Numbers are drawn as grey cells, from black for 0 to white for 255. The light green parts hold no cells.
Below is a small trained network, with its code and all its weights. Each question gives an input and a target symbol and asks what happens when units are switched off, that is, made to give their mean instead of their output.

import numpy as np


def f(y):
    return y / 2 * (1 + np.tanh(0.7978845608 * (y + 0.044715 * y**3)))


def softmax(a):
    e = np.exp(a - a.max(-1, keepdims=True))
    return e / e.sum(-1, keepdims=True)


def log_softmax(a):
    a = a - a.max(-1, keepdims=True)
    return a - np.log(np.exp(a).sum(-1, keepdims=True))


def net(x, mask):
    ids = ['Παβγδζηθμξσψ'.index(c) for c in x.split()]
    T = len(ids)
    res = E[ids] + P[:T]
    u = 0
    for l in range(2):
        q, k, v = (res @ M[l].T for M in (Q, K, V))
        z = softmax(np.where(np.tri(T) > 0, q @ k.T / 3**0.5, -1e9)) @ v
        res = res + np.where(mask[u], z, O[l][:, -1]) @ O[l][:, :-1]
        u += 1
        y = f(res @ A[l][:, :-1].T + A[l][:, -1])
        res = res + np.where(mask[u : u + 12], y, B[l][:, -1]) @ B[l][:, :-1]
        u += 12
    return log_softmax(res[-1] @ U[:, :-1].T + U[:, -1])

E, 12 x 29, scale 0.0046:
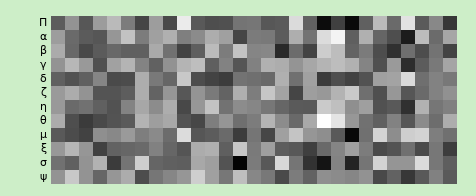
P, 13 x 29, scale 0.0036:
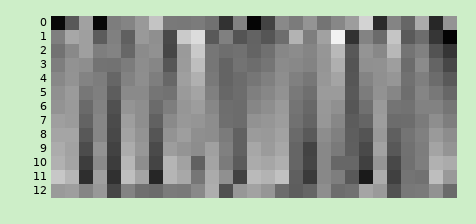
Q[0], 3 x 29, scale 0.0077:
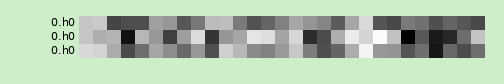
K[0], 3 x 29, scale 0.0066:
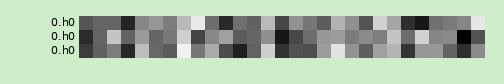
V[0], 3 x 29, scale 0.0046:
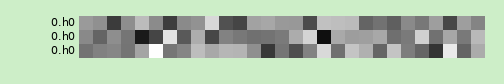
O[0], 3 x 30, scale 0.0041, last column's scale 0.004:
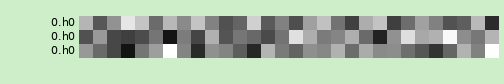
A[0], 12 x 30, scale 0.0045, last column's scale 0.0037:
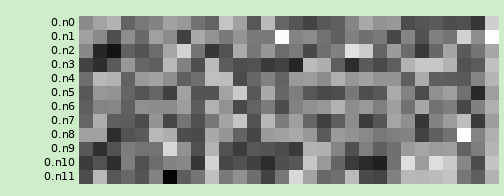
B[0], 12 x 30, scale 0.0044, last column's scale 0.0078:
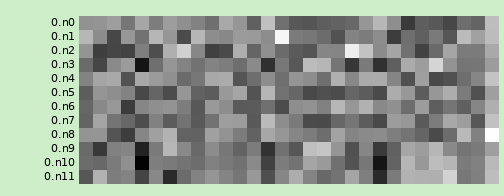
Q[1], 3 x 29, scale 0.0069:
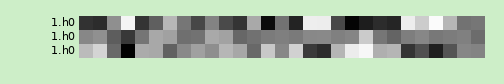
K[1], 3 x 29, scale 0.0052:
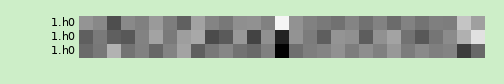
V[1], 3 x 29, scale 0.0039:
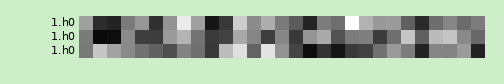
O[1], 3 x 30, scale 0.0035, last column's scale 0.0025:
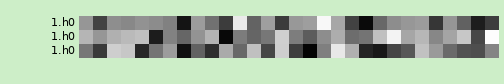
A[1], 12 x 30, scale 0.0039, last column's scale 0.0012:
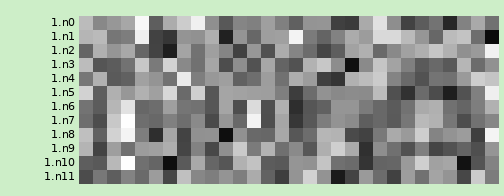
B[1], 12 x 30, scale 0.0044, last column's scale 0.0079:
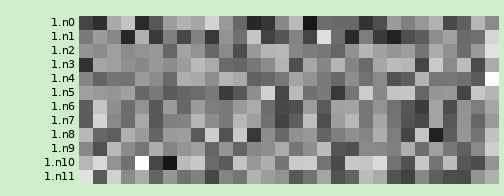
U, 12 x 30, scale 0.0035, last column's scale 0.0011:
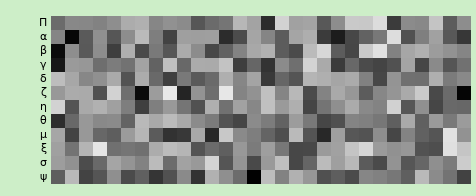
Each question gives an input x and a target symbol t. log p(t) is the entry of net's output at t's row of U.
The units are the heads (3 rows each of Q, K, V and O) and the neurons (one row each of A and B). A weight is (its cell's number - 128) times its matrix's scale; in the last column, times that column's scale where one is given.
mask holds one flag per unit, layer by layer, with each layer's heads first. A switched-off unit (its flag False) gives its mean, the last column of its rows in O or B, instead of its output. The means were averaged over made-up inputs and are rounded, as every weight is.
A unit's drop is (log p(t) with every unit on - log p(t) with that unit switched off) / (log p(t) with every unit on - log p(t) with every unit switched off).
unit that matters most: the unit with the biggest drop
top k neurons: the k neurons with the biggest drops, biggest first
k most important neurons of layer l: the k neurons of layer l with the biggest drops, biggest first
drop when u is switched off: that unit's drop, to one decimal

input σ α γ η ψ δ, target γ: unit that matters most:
1.h0
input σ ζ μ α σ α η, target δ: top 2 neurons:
[0.n5, 0.n10]
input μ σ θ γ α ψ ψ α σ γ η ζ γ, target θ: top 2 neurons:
[1.n0, 1.n1]
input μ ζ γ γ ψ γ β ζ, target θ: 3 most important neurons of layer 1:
[1.n0, 1.n1, 1.n3]
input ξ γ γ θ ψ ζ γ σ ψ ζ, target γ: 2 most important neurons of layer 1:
[1.n7, 1.n6]
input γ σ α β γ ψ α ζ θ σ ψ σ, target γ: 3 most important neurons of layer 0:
[0.n3, 0.n9, 0.n8]
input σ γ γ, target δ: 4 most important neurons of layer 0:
[0.n5, 0.n10, 0.n7, 0.n3]
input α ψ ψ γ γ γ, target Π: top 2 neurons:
[1.n3, 0.n2]
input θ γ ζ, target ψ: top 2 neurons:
[0.n2, 1.n1]
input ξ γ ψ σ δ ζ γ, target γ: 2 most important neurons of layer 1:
[1.n7, 1.n6]
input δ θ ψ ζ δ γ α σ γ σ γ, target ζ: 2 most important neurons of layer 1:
[1.n1, 1.n2]
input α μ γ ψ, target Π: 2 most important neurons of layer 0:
[0.n2, 0.n11]
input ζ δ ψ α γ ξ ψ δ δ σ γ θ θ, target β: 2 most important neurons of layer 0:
[0.n5, 0.n11]
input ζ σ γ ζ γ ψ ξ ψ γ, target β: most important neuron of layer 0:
[0.n11]
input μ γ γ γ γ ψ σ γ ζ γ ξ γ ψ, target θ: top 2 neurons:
[1.n0, 1.n1]
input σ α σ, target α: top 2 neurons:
[0.n2, 1.n8]
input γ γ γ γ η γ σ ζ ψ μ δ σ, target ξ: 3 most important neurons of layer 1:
[1.n2, 1.n8, 1.n1]
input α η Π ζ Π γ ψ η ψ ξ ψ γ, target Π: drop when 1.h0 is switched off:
0.5
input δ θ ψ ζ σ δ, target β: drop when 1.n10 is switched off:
-0.1
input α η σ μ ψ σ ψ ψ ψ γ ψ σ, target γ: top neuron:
[0.n8]
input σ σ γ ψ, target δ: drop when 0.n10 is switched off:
0.2
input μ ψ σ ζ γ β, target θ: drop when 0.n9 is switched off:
0.2
